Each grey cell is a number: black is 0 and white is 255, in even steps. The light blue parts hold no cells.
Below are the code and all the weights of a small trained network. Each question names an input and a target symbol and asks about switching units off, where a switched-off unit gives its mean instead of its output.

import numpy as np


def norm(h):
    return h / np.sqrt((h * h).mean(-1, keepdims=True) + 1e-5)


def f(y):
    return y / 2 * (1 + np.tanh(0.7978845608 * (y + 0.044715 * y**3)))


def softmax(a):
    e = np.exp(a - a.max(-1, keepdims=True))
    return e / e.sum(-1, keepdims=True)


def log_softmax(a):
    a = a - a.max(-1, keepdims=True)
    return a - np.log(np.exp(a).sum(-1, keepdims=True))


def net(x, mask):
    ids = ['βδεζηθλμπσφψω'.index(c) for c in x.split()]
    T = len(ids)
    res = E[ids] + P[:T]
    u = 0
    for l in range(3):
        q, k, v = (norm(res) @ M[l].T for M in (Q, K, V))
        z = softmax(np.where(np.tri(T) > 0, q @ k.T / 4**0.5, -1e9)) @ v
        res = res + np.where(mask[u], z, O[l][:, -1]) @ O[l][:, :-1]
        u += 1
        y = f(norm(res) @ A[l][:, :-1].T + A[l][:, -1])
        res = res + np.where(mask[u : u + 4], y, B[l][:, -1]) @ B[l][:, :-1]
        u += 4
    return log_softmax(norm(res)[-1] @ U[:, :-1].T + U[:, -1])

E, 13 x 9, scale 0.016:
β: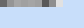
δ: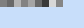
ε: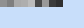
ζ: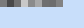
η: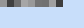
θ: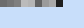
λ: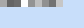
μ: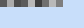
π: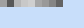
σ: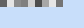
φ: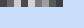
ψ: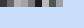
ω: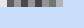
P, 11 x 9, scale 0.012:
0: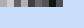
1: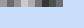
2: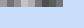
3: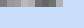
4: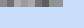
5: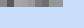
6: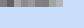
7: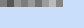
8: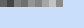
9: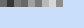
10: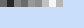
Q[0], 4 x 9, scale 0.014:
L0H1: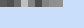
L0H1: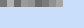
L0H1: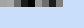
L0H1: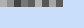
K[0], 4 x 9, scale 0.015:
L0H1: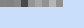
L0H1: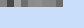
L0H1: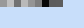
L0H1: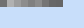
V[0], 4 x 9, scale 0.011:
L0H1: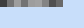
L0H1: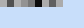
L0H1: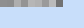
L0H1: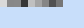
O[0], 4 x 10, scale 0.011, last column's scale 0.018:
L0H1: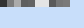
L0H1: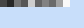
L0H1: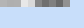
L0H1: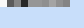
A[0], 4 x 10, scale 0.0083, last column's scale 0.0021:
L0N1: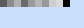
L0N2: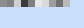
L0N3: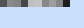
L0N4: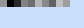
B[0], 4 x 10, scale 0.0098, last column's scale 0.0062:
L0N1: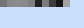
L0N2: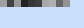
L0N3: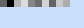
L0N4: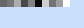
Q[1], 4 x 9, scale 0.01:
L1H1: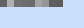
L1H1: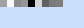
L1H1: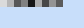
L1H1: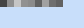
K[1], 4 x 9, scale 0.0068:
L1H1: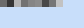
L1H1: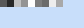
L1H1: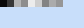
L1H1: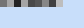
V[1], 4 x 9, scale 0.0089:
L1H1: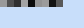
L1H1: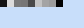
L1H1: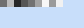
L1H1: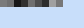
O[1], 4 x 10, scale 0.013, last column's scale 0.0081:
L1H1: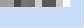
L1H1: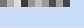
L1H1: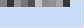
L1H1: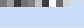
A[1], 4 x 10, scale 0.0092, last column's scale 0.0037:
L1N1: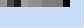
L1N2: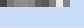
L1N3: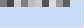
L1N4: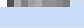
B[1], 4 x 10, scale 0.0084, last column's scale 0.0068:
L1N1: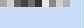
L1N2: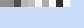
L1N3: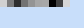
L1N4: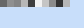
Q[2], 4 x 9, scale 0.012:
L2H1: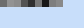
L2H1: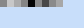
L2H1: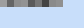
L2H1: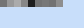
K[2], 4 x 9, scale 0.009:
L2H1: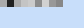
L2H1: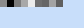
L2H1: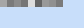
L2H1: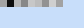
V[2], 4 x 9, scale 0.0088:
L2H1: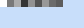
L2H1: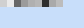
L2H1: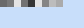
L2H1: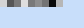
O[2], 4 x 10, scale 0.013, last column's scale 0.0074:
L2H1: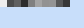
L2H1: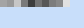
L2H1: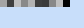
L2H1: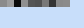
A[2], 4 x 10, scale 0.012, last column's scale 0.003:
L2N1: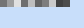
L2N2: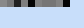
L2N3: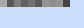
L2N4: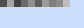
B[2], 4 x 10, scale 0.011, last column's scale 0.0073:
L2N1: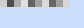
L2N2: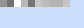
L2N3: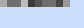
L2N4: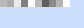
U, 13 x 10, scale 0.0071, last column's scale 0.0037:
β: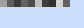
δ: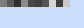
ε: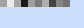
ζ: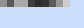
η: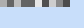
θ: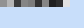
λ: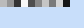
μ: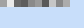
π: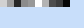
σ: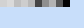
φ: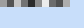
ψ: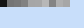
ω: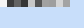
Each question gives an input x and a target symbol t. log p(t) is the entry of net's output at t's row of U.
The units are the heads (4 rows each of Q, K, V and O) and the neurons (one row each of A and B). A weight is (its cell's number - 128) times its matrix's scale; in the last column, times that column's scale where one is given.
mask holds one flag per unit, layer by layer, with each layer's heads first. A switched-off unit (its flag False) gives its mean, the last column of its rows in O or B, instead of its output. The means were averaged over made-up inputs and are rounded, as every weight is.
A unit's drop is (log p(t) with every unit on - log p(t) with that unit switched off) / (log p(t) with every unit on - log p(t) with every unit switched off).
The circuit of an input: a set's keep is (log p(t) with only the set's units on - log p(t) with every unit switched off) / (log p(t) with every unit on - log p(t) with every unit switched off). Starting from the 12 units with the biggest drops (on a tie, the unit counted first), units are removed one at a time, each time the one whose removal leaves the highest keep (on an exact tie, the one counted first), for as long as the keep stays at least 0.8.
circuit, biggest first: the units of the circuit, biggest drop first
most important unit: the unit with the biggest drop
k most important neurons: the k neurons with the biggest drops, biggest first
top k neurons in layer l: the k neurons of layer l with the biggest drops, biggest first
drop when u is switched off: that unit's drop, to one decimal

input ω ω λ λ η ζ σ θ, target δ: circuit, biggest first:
[L1H1]
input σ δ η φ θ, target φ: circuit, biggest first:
[L0H1, L0N2]
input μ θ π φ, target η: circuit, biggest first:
[L1H1, L0H1]
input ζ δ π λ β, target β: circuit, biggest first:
[L0H1, L1H1, L2H1]
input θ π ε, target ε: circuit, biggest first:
[L1H1, L0H1]
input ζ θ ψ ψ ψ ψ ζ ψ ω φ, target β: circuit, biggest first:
[L0H1, L1H1, L2H1]
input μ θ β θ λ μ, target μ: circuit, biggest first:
[L0H1, L1H1]
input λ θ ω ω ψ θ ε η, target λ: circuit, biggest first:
[L2H1, L2N2]
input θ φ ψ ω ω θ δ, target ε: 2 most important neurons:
[L0N4, L1N4]
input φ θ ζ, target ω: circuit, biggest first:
[L2H1, L0H1, L0N2]
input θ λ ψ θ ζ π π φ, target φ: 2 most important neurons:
[L0N2, L0N3]
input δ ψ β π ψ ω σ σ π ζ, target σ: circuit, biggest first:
[L0H1, L1H1]
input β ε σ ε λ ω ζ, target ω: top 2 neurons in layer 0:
[L0N3, L0N4]
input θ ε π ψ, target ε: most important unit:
L1H1
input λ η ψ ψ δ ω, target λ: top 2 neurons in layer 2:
[L2N2, L2N3]
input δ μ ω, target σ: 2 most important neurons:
[L2N1, L0N4]
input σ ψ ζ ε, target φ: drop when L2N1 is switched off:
0.2
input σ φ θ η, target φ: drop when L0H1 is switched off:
0.4
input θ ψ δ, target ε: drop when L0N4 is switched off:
0.1
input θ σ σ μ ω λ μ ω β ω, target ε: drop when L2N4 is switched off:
0.0
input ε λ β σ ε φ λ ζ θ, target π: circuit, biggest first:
[L2H1]
